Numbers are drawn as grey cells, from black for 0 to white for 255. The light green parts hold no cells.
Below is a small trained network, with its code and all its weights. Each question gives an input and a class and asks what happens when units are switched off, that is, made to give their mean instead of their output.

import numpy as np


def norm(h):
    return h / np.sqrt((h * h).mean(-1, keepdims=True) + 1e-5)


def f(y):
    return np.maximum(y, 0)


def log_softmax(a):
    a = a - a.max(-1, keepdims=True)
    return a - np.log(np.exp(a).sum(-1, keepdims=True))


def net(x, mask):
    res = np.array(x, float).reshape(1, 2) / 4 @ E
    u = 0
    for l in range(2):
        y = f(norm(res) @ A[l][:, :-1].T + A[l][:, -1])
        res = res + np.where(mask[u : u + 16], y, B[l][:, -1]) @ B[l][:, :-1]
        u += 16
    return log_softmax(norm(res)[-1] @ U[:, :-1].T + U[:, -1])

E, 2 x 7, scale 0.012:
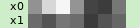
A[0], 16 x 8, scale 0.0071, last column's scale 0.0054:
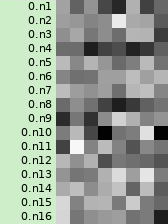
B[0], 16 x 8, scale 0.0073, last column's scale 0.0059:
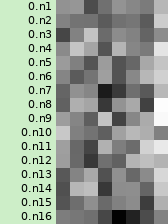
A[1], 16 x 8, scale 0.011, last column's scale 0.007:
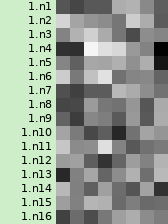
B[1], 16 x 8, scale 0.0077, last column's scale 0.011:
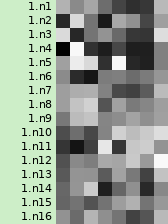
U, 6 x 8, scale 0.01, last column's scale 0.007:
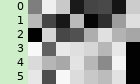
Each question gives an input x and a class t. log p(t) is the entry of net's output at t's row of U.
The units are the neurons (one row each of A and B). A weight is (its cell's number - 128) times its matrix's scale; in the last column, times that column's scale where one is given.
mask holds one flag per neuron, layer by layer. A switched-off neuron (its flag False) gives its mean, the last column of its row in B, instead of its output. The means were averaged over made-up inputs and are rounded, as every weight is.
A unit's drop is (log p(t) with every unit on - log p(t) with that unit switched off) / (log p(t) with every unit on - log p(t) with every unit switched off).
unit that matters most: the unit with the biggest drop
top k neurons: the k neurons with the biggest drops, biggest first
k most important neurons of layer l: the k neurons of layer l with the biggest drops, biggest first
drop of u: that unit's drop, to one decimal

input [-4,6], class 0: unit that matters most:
1.n1
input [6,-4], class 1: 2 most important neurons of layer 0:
(0.n8 0.n11)
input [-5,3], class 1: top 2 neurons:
(0.n8 0.n9)
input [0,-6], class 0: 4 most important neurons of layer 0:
(0.n13 0.n14 0.n15 0.n3)
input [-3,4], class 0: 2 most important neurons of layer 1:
(1.n1 1.n7)
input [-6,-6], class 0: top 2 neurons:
(1.n1 0.n11)
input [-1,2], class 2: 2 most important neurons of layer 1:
(1.n3 1.n12)
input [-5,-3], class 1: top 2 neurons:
(0.n8 0.n9)
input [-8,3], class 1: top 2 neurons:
(0.n9 0.n8)
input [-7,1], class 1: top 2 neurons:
(0.n9 0.n8)
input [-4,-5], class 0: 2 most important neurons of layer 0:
(0.n13 0.n11)
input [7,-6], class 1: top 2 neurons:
(0.n8 0.n11)
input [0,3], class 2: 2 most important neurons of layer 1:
(1.n3 1.n1)
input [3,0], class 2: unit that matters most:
0.n12
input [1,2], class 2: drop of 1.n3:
0.2
